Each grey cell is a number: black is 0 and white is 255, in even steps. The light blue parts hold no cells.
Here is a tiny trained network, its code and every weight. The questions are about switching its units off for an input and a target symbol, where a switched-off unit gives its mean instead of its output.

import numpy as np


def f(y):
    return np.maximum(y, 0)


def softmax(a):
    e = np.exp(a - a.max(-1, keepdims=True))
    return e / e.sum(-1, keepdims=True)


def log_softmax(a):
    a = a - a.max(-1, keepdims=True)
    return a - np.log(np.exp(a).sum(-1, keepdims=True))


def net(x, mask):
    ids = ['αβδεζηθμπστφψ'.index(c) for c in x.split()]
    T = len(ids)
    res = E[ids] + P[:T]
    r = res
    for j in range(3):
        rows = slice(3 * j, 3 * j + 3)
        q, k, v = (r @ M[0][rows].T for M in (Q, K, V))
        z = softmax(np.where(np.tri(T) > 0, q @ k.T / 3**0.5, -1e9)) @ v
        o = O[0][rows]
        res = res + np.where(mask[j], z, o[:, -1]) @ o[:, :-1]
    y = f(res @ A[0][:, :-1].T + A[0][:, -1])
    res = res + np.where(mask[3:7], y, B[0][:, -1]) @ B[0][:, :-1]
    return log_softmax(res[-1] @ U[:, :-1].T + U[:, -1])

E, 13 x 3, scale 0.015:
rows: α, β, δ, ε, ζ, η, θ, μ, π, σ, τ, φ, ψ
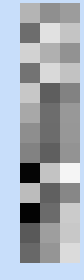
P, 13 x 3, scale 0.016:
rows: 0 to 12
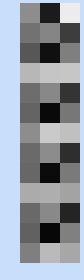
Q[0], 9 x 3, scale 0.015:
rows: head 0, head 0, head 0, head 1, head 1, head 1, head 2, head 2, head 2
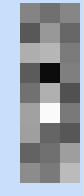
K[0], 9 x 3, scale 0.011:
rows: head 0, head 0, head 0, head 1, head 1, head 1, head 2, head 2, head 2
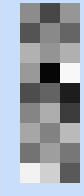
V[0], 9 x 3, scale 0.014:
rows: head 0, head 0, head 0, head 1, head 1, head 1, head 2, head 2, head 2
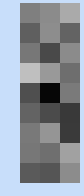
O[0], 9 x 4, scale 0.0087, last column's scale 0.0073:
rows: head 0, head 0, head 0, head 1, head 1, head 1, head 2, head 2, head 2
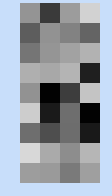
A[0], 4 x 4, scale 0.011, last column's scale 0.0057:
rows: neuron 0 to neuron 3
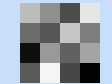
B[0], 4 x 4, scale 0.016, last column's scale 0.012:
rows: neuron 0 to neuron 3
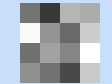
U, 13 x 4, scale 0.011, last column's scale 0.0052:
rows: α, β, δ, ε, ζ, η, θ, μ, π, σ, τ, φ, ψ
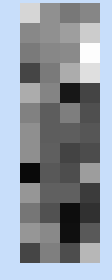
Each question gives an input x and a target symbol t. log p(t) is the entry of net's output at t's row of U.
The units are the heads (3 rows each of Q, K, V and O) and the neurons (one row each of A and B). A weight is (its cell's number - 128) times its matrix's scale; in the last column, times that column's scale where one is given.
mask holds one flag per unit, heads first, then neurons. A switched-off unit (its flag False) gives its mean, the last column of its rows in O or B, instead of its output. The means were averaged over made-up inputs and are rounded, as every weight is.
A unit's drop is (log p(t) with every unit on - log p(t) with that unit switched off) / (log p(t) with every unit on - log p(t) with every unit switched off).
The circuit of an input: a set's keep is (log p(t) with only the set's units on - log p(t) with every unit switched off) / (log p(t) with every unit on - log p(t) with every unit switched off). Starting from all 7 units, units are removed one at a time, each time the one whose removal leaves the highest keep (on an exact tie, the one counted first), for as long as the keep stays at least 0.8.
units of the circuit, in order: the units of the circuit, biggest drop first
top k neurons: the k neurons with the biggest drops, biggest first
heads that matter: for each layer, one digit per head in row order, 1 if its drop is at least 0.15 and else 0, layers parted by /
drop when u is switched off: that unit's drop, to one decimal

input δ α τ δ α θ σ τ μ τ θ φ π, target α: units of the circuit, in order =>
neuron 1; head 1
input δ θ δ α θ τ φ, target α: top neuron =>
neuron 1
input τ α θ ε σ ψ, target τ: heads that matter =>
010
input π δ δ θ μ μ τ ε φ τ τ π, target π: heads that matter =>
111
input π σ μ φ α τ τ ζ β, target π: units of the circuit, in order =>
head 1; head 2
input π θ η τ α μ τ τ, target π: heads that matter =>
010
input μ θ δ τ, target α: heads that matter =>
010
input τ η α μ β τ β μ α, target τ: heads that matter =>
010
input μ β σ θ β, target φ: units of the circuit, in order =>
neuron 3; head 1; neuron 0
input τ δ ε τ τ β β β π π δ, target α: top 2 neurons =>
neuron 0; neuron 3
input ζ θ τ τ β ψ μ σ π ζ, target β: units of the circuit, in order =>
neuron 1; head 1
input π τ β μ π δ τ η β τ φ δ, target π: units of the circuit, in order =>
head 1; neuron 1
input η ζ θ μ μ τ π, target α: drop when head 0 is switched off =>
0.0
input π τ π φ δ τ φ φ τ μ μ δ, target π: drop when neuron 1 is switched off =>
0.3
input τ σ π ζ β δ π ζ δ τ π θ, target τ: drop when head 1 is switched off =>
1.2
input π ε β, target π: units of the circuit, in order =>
head 1
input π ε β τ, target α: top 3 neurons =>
neuron 1; neuron 0; neuron 3
